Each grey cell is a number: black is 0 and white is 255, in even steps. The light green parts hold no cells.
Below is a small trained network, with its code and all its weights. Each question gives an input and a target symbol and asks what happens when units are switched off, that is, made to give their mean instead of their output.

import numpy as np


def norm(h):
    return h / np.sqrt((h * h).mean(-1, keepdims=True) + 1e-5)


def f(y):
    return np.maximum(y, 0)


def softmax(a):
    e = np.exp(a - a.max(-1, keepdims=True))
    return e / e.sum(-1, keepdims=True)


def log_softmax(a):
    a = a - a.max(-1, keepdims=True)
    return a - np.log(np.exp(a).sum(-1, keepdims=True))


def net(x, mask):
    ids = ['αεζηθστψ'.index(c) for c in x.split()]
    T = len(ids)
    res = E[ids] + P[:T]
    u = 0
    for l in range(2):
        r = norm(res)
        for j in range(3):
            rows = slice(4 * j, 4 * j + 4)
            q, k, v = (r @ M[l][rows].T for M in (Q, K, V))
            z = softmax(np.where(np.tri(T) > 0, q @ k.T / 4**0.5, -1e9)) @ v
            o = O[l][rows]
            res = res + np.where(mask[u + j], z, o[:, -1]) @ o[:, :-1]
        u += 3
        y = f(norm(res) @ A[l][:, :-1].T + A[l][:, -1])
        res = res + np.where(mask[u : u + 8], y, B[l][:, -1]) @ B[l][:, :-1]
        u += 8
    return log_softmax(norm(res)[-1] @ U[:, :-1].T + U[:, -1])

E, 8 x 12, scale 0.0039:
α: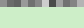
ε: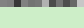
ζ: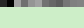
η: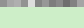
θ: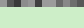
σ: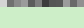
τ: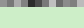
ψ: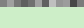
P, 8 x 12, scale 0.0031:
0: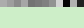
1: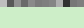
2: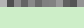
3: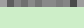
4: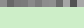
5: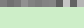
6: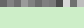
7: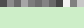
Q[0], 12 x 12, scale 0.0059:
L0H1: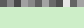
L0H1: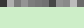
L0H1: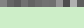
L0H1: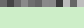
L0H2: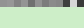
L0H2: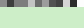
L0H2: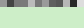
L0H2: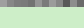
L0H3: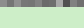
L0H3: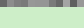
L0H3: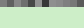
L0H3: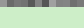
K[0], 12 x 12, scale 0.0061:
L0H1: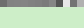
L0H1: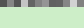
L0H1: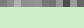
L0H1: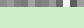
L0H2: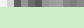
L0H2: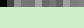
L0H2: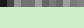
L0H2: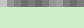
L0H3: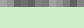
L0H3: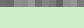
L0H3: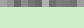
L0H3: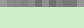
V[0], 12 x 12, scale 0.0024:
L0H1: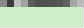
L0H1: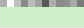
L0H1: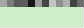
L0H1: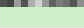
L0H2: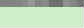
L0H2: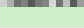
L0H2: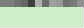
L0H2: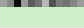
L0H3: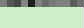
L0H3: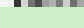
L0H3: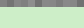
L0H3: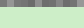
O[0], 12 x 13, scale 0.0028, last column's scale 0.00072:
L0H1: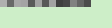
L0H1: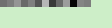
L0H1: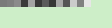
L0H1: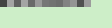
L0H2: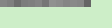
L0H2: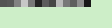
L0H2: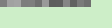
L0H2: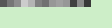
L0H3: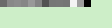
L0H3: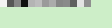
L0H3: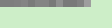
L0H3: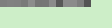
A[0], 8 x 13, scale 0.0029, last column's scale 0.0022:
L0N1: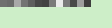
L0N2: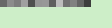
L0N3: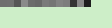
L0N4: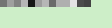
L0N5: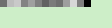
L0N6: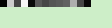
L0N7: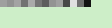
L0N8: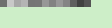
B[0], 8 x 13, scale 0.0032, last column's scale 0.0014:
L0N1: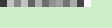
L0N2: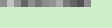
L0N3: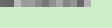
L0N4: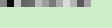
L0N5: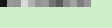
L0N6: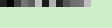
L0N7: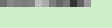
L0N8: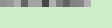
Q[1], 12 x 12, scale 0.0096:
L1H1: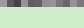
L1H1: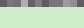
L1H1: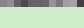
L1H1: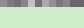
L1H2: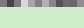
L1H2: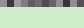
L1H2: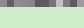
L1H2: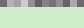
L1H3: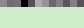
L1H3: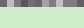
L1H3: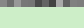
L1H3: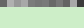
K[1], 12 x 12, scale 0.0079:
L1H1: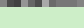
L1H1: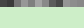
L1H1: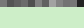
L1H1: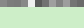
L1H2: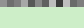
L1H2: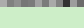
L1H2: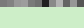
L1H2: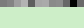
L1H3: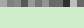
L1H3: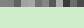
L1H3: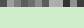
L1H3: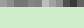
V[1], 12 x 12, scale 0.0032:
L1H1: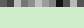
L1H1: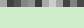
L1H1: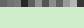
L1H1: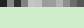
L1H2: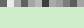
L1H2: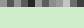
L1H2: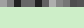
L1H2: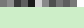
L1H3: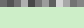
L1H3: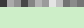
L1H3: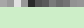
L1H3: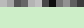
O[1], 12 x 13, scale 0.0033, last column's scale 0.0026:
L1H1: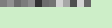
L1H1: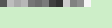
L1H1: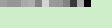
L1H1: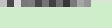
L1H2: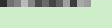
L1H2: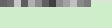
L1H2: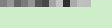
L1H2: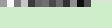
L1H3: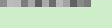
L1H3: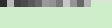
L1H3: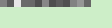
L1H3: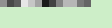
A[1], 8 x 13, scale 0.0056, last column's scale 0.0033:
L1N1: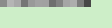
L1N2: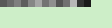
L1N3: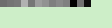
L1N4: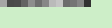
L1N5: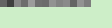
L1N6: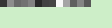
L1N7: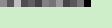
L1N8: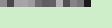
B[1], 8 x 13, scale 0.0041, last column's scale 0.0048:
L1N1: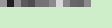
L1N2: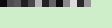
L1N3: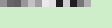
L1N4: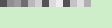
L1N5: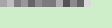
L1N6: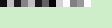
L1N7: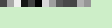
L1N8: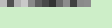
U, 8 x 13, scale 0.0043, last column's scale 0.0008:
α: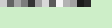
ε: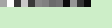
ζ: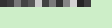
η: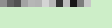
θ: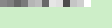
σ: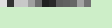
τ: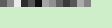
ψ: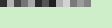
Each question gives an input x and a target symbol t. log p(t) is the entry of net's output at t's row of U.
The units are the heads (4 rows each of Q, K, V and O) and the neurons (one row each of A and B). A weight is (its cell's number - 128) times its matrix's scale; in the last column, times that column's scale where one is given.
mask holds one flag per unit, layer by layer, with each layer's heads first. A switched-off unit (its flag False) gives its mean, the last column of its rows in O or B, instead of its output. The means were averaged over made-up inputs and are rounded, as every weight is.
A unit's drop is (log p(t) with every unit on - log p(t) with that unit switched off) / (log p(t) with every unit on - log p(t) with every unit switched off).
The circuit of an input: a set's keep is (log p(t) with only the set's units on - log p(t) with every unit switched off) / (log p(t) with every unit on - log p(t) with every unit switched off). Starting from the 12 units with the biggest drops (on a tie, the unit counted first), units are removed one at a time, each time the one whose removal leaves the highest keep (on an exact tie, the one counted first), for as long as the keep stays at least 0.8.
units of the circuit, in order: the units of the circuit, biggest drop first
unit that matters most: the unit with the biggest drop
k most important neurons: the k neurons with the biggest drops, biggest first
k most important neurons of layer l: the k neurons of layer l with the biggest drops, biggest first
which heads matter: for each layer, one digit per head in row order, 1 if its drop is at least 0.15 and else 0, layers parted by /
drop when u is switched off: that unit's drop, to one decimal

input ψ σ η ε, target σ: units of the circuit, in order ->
L1H3, L1N6
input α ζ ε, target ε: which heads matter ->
010 / 110
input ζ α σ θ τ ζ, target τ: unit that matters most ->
L1H3
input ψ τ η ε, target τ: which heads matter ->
000 / 001
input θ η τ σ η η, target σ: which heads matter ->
001 / 001
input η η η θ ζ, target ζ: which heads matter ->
000 / 000
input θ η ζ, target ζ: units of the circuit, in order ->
L0H2, L1N2
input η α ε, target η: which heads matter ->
010 / 000
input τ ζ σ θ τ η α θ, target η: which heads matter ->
010 / 100
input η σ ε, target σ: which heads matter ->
000 / 001
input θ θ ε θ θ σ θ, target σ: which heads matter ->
000 / 001
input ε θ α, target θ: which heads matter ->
000 / 010
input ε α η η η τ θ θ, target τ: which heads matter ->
010 / 001
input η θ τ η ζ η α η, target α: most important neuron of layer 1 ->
L1N1
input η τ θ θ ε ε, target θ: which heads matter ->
010 / 000
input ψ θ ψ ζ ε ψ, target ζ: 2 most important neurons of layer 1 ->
L1N2, L1N6
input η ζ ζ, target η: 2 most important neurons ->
L1N3, L0N6
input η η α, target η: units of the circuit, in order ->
L0H1, L1N3
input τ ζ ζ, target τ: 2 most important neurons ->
L1N7, L1N6
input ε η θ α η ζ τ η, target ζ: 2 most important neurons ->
L1N6, L1N2
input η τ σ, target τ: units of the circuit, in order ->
L1H3
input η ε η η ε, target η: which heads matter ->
000 / 000
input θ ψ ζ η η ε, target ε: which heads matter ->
010 / 010
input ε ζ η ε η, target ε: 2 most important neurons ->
L0N8, L1N6
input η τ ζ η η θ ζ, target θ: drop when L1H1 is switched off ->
1.2
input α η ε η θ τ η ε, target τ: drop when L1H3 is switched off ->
1.0
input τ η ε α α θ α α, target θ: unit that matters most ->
L0H2
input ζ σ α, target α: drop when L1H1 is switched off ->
0.6
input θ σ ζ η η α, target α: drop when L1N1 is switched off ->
0.1
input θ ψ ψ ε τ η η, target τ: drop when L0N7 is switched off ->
0.0
